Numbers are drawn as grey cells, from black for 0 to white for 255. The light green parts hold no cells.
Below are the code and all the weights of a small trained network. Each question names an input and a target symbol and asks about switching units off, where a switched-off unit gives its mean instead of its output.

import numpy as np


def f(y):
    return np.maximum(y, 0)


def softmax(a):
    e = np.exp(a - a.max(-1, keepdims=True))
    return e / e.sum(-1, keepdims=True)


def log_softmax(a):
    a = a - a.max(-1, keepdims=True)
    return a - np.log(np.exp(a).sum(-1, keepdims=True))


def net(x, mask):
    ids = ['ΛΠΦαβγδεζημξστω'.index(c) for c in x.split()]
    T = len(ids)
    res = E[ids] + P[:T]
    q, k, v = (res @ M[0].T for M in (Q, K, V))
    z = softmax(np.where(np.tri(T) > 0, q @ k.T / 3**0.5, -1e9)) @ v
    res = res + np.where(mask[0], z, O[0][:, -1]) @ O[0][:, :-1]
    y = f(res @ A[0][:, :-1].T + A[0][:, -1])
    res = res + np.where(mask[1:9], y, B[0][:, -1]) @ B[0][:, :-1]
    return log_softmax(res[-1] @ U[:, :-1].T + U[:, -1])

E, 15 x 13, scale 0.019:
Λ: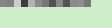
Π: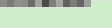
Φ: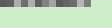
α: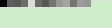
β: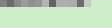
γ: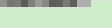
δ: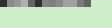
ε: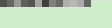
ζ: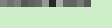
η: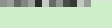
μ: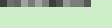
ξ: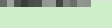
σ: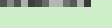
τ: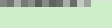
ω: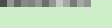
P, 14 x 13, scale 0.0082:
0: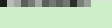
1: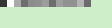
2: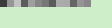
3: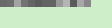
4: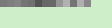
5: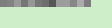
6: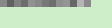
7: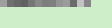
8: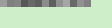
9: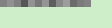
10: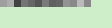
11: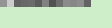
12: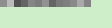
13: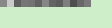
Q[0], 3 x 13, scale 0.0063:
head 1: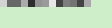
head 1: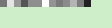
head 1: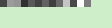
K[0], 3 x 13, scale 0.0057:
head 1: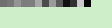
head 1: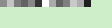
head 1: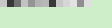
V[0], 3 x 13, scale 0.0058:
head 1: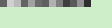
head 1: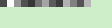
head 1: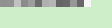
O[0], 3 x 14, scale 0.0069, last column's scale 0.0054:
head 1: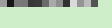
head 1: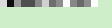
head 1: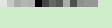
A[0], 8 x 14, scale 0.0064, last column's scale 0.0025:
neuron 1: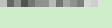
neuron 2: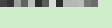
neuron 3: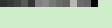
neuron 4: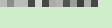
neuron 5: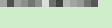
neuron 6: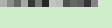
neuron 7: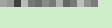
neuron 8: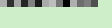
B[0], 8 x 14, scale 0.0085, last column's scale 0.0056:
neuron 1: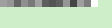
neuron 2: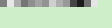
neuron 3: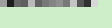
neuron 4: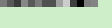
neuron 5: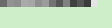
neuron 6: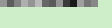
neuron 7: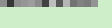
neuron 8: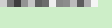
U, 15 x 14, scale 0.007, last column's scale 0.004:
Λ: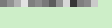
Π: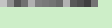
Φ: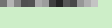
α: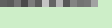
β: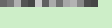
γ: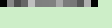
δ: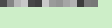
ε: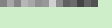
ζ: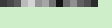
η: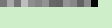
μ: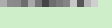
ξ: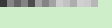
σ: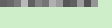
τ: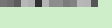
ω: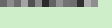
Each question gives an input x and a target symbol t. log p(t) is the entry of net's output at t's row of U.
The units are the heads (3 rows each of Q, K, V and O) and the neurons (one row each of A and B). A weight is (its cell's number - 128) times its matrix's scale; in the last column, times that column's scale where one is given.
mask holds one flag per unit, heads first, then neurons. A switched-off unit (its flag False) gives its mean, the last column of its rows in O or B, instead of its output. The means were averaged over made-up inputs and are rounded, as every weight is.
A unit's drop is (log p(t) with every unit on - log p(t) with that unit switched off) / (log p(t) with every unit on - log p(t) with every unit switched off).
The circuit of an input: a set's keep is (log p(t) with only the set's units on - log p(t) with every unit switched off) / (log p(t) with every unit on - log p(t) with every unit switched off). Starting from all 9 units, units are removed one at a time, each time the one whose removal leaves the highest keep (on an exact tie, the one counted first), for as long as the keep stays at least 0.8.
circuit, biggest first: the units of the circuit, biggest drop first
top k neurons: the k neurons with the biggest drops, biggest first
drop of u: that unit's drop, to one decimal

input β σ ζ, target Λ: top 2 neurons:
(neuron 3; neuron 8)
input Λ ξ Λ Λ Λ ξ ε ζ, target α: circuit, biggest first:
(head 1; neuron 1)
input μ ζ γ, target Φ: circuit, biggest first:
(neuron 8; neuron 3; neuron 2)
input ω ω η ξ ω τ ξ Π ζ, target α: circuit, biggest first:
(head 1; neuron 1; neuron 2)
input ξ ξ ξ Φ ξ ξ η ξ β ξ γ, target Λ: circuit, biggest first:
(head 1; neuron 3)
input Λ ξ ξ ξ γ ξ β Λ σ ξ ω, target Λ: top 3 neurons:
(neuron 8; neuron 3; neuron 7)
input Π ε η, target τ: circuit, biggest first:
(head 1; neuron 8; neuron 2)
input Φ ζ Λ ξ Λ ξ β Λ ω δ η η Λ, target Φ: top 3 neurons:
(neuron 8; neuron 3; neuron 2)
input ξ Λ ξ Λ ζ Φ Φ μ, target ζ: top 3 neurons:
(neuron 3; neuron 2; neuron 5)
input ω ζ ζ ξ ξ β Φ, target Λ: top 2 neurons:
(neuron 8; neuron 3)
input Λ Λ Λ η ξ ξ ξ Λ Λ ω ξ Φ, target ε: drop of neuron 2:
0.7
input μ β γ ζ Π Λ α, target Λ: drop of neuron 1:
-0.1
